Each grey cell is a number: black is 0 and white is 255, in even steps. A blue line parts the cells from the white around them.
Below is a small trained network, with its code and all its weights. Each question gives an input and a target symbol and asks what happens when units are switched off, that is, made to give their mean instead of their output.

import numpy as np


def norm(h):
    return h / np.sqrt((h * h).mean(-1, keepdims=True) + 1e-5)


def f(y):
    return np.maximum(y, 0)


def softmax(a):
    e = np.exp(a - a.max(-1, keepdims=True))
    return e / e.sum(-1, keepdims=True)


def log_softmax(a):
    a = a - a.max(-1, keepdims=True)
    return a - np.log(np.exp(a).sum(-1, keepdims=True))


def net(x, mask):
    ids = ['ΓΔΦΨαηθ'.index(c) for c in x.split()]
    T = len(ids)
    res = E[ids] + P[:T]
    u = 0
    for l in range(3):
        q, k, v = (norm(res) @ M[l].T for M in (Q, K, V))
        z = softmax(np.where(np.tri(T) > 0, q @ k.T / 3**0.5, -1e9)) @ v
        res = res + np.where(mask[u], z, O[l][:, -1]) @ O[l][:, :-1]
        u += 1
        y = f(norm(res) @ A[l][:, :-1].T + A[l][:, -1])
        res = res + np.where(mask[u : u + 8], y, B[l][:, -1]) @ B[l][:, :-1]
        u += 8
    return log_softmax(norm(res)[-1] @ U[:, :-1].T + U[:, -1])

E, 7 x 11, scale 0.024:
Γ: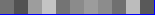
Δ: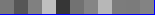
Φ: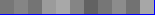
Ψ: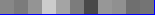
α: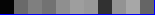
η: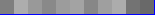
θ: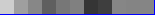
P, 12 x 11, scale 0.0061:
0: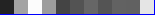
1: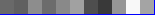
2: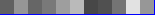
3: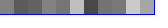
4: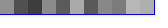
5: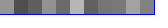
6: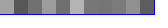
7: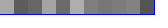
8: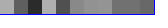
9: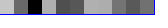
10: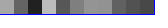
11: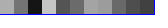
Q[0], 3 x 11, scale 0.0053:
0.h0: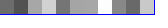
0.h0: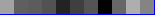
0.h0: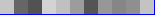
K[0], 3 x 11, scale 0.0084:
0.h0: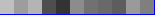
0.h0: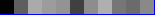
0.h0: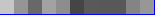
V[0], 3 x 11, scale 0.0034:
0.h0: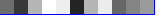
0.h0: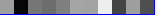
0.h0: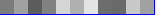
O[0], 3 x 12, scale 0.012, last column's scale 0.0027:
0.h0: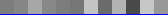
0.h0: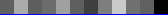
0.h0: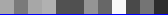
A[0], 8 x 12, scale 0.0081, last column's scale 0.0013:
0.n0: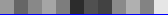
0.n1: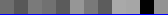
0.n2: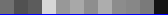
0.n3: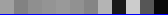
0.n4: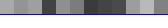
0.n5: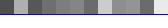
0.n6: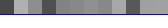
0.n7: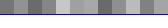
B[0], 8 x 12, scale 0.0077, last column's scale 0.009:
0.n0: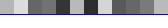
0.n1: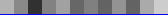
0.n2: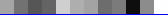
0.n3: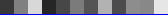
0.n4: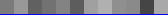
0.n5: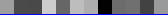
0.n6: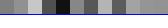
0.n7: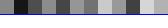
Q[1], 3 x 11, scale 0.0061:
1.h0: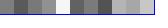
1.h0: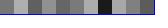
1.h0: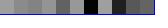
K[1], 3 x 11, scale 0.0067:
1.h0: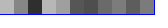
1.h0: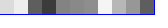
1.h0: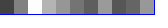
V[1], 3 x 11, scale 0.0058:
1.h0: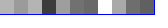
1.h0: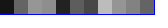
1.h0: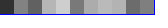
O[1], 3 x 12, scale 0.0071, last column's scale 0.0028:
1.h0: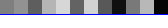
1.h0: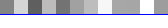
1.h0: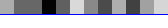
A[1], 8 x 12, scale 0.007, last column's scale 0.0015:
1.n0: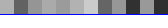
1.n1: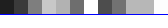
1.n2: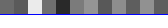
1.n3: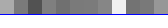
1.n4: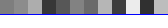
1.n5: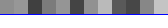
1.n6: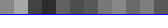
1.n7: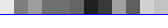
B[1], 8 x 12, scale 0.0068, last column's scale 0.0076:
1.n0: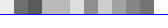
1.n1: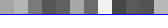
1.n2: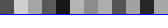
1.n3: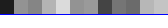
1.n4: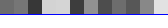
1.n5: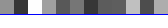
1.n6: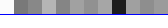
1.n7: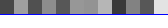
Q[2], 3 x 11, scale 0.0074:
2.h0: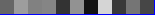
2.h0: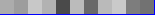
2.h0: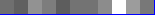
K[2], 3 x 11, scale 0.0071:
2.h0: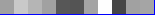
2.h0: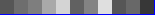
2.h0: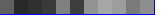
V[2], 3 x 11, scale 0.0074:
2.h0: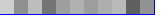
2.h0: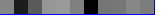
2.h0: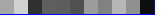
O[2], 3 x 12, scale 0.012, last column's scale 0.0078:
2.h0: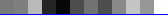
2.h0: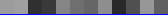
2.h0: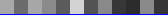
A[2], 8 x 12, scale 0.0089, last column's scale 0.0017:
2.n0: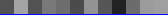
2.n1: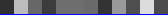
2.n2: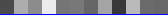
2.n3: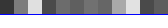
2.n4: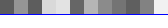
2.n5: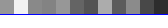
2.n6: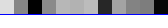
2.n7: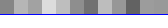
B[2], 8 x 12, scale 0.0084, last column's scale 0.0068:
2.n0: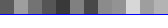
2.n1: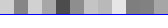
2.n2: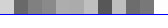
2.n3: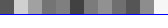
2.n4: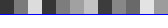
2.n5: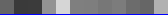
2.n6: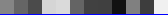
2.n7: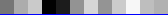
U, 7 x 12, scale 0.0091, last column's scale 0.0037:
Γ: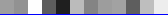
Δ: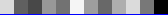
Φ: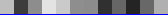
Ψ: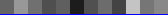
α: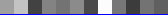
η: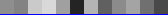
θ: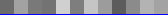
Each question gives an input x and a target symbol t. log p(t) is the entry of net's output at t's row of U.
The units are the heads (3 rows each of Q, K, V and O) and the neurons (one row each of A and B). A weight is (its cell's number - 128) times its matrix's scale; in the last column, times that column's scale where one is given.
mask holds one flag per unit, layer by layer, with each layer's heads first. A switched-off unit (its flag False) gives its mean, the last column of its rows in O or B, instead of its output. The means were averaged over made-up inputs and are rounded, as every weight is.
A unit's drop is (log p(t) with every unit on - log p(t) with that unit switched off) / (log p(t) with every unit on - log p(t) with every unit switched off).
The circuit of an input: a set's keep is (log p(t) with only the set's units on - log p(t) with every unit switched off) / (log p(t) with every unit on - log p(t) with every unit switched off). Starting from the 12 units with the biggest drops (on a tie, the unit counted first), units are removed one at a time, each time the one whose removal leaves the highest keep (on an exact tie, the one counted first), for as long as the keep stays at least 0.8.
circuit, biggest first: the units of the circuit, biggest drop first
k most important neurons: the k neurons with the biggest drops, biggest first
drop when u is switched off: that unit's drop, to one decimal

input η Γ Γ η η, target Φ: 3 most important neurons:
[0.n3 0.n5 0.n0]
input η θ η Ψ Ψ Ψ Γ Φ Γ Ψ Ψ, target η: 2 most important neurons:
[0.n3 0.n6]
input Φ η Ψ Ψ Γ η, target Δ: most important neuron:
[0.n3]
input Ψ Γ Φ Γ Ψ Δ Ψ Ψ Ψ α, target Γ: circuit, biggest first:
[0.h0 2.n1]
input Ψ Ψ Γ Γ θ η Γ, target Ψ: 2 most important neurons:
[0.n3 1.n2]
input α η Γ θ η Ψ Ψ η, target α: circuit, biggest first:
[0.h0 2.h0]
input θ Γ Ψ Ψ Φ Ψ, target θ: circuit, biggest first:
[2.h0 1.h0 2.n4]
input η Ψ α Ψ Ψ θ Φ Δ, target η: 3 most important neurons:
[0.n6 0.n3 0.n2]
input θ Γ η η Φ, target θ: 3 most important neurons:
[0.n3 2.n4 1.n4]
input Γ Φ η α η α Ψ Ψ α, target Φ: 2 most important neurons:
[0.n3 0.n1]
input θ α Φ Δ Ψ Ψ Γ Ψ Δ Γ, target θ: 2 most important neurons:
[0.n3 2.n4]
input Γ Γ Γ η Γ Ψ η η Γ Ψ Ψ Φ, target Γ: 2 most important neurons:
[0.n6 1.n4]
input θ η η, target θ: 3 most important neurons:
[0.n3 1.n4 2.n4]
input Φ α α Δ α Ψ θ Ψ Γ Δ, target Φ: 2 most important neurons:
[1.n2 0.n2]
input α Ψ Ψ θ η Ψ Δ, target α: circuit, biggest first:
[2.h0]
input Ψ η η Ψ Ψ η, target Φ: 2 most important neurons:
[0.n3 2.n6]
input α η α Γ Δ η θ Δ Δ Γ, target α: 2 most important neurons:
[0.n3 0.n1]
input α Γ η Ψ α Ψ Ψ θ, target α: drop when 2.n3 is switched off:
-0.1
